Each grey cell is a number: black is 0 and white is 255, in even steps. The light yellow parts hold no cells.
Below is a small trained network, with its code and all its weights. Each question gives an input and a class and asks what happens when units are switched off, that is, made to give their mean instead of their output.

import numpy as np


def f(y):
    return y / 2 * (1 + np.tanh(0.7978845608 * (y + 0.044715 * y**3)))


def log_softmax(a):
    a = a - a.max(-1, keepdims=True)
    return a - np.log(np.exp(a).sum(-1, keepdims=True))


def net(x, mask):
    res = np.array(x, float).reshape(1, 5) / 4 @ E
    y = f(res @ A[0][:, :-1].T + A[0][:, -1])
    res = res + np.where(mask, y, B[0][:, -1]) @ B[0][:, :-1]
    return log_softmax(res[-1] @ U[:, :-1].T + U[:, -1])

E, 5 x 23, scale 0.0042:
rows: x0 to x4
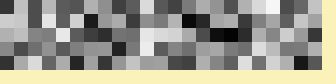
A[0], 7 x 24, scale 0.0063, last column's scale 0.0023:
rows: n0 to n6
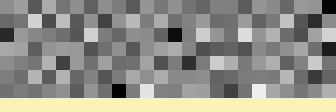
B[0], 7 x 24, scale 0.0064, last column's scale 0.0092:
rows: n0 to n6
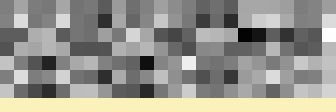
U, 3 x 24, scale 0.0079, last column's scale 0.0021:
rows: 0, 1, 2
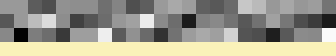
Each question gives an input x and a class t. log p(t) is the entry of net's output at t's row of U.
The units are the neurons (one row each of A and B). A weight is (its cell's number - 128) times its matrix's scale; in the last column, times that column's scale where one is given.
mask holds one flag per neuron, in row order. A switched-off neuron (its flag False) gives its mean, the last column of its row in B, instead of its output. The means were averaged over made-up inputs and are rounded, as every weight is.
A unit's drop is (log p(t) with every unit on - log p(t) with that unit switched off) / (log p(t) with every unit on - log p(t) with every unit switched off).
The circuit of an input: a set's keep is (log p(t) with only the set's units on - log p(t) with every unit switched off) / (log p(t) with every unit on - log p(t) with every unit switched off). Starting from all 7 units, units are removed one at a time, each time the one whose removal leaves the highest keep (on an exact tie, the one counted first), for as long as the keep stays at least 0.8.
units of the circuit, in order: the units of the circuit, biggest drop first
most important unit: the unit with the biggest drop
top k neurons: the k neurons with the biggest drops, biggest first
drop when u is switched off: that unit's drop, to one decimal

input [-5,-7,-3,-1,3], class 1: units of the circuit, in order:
n6
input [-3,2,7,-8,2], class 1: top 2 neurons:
n3, n6
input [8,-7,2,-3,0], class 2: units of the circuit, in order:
n2, n6
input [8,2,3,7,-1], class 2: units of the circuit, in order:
n1, n5
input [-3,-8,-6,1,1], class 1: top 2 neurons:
n6, n1
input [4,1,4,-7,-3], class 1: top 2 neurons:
n4, n6
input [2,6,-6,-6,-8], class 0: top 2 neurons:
n2, n0
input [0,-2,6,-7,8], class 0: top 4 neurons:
n1, n2, n3, n5
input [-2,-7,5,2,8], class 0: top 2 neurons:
n6, n1
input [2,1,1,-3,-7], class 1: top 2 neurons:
n6, n4
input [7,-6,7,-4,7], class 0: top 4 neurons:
n6, n1, n3, n5
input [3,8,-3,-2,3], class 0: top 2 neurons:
n2, n4
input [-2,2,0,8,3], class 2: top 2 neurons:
n1, n5
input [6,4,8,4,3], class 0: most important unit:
n6
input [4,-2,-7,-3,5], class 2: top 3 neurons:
n5, n3, n2
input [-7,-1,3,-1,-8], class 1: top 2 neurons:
n3, n6
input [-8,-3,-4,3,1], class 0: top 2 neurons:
n2, n3
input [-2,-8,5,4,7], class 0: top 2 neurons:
n6, n1
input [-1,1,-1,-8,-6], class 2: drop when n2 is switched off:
-0.1
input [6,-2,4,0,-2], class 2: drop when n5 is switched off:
0.2
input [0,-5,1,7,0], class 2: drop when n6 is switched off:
0.1
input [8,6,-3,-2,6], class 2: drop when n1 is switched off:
0.0
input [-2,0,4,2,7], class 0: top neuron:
n2
